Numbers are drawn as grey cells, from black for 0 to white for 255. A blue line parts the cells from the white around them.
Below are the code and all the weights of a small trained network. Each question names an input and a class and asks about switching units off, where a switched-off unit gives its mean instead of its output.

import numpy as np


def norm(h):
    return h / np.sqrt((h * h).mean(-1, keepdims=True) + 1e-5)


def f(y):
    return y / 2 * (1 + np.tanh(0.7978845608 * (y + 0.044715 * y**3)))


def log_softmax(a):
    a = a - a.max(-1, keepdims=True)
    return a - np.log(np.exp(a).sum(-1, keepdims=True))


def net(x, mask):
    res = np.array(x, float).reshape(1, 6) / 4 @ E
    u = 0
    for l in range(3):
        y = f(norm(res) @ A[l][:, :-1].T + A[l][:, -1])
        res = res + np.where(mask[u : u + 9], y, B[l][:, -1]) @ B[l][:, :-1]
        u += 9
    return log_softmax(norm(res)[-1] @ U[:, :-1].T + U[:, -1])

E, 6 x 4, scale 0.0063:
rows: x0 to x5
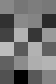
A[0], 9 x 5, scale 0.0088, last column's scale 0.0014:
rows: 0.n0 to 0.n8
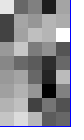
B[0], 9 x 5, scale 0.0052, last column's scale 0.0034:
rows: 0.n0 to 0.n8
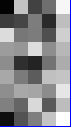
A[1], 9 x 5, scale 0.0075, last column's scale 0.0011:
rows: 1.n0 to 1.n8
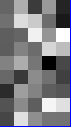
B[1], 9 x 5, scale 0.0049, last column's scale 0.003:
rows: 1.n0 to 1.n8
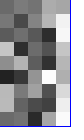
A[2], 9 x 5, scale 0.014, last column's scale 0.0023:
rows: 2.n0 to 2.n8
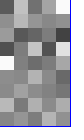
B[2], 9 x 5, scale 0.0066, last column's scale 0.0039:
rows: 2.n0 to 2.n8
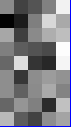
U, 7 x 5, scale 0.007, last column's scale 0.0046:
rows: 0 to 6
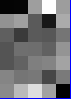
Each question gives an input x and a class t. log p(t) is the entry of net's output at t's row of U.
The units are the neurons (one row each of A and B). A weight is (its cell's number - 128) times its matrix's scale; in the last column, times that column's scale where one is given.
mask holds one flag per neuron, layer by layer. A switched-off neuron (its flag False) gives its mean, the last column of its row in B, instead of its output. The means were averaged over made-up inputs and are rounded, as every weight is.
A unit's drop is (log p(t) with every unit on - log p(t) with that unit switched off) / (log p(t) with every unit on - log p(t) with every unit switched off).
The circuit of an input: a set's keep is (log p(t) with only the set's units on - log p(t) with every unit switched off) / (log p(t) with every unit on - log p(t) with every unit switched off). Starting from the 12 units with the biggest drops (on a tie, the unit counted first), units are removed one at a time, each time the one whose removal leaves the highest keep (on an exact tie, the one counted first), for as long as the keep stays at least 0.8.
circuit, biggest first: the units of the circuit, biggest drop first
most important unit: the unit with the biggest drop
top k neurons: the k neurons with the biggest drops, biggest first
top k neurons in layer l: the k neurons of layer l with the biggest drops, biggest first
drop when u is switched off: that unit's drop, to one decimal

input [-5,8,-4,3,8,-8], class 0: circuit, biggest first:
[2.n1, 2.n4]
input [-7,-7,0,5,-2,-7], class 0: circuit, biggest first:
[2.n1, 0.n8]
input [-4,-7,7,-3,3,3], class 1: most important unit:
1.n7
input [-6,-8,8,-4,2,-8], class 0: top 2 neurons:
[2.n1, 0.n3]
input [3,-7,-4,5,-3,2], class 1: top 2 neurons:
[2.n4, 0.n1]
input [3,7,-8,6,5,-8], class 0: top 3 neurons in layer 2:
[2.n1, 2.n4, 2.n5]
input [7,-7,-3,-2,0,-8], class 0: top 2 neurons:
[2.n1, 0.n8]
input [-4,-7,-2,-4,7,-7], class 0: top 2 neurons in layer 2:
[2.n1, 2.n5]
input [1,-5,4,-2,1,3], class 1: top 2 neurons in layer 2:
[2.n4, 2.n1]
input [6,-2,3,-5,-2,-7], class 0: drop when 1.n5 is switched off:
0.0
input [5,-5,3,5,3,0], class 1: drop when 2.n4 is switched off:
0.1
